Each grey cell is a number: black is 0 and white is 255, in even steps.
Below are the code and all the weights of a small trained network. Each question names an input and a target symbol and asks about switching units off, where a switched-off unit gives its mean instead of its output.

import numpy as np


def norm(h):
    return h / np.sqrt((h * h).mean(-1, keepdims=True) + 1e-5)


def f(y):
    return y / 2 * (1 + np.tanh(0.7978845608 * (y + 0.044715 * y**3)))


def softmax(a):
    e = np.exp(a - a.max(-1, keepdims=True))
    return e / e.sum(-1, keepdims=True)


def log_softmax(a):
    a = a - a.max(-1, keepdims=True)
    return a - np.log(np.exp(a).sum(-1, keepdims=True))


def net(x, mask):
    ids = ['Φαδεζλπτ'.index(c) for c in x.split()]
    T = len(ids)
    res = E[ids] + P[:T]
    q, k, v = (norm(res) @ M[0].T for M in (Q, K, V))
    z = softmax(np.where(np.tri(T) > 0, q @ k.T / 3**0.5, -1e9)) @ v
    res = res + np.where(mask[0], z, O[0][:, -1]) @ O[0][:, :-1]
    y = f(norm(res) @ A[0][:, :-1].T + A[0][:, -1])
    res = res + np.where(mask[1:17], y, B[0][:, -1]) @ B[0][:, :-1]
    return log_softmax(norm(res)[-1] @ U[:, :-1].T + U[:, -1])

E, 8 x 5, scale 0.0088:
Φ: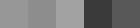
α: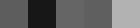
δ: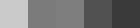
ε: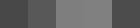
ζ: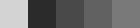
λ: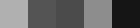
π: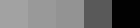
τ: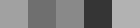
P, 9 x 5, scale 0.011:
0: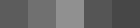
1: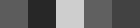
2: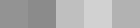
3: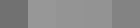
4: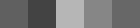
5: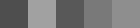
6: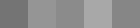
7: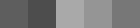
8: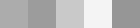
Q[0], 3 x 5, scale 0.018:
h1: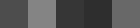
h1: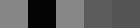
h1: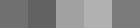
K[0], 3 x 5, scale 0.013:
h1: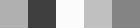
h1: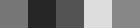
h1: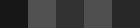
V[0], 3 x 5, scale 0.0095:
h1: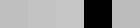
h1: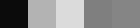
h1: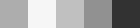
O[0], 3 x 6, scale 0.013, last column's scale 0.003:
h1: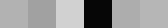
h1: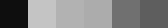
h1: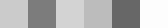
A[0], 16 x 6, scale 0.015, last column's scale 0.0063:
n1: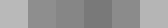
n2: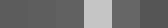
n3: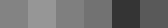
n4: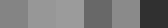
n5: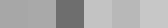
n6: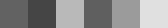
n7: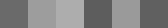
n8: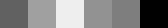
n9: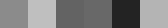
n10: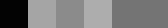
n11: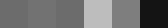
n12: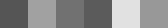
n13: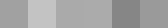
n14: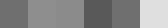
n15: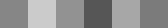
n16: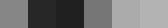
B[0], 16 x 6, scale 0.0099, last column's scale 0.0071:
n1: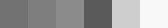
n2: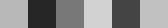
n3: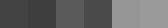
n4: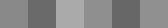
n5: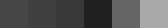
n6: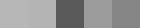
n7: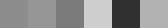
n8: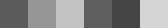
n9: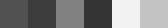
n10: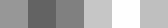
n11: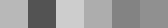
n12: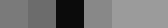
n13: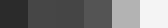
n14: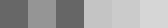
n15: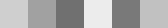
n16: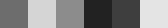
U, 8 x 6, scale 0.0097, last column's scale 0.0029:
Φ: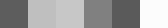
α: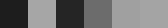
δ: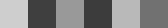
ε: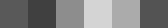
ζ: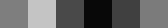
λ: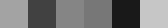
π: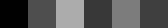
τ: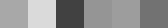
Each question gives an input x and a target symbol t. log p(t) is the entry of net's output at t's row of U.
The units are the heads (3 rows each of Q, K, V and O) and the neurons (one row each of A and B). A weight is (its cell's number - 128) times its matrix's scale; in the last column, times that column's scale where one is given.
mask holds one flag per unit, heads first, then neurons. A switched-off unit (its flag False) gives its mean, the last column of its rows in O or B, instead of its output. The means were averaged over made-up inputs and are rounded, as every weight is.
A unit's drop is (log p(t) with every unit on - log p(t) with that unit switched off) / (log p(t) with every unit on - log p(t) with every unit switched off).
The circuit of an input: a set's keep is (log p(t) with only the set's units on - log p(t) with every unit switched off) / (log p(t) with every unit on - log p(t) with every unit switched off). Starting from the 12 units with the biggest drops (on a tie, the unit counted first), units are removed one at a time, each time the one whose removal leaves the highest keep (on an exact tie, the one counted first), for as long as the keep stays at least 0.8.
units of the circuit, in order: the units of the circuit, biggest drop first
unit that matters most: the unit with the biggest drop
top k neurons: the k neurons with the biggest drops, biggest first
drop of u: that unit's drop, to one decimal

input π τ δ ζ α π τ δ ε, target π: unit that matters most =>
n13
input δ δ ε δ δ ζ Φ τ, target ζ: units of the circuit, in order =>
[h1; n16]
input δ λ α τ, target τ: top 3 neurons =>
[n15; n12; n7]
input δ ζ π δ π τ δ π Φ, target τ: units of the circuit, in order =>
[h1; n15; n12; n7]
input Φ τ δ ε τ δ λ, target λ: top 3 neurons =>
[n2; n14; n1]
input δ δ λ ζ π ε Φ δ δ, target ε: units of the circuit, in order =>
[h1; n10; n2]
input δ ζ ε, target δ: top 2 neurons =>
[n16; n6]
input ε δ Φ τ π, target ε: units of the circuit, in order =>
[h1; n10]
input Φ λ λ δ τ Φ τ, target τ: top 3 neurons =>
[n15; n12; n6]
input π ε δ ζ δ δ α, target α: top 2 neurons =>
[n16; n10]
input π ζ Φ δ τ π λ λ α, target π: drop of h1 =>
0.2
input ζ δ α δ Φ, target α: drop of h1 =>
1.1
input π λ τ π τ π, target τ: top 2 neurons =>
[n15; n7]
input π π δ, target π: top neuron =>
[n13]
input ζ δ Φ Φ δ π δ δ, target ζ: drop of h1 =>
0.8
